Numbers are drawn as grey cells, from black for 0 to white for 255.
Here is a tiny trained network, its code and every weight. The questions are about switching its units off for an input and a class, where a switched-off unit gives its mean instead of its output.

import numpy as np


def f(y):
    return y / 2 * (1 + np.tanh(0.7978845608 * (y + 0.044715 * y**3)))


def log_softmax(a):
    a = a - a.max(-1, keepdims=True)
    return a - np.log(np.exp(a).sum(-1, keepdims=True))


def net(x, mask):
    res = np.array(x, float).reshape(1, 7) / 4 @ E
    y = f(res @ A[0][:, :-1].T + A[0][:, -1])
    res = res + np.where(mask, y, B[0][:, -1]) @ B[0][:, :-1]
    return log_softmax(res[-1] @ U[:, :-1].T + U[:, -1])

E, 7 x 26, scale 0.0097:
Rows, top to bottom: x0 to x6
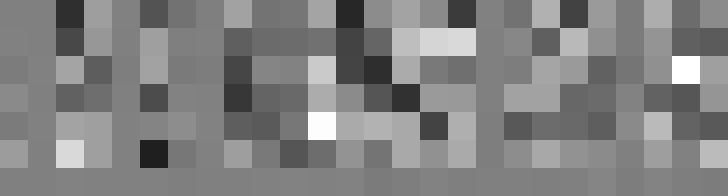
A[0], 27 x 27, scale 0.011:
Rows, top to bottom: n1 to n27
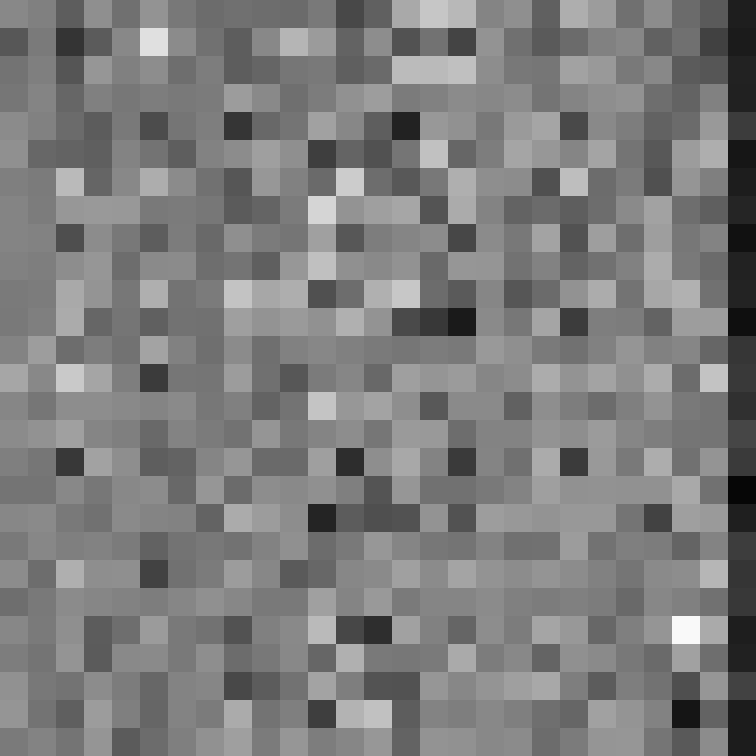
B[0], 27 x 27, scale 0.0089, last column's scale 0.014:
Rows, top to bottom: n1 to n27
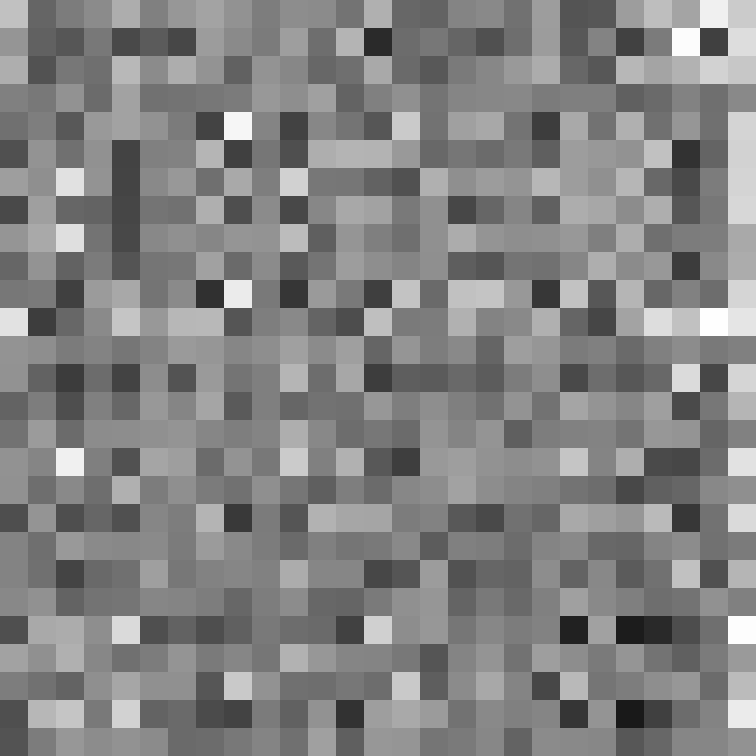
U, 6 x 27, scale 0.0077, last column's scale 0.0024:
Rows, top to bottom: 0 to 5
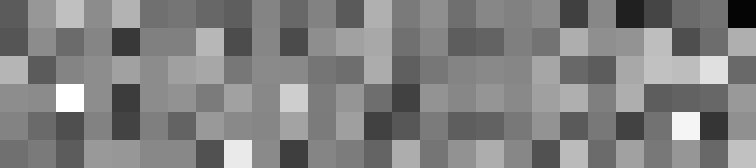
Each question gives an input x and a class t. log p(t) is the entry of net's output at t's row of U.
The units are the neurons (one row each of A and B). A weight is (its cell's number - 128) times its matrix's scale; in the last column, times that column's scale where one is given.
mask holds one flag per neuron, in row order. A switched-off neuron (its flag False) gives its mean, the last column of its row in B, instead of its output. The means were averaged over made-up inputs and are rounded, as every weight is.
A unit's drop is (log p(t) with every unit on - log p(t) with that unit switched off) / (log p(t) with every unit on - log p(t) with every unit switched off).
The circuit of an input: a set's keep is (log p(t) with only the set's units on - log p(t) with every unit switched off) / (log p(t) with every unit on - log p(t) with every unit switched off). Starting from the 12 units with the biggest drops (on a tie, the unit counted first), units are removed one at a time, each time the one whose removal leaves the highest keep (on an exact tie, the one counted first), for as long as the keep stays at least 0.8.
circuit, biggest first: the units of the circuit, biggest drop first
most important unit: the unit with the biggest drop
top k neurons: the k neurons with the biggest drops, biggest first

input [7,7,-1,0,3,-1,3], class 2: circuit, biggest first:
n3
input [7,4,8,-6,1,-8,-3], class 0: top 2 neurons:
n23, n14
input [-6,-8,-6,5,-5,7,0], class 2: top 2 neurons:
n12, n23
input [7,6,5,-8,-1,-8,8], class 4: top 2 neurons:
n2, n5
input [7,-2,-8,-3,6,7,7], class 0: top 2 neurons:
n26, n7
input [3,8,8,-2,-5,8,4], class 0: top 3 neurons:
n23, n12, n2
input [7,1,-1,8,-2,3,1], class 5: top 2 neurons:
n5, n25
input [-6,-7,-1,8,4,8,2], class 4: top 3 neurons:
n14, n21, n11
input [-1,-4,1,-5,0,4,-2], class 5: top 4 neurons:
n11, n2, n1, n3
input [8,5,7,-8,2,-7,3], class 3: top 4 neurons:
n17, n9, n26, n5
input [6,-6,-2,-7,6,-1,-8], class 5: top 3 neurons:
n11, n19, n6
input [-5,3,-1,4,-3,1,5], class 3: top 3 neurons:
n7, n11, n12
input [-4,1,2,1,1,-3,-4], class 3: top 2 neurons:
n7, n14
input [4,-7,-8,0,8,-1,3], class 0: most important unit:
n26
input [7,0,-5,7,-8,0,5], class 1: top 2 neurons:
n6, n19
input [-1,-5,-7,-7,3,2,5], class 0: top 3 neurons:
n26, n5, n25
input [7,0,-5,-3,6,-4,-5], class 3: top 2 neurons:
n17, n9
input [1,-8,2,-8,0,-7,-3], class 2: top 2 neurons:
n12, n5
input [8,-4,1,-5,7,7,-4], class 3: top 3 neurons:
n17, n9, n19
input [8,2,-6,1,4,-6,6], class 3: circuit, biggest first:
n17
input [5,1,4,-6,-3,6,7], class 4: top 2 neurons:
n14, n21
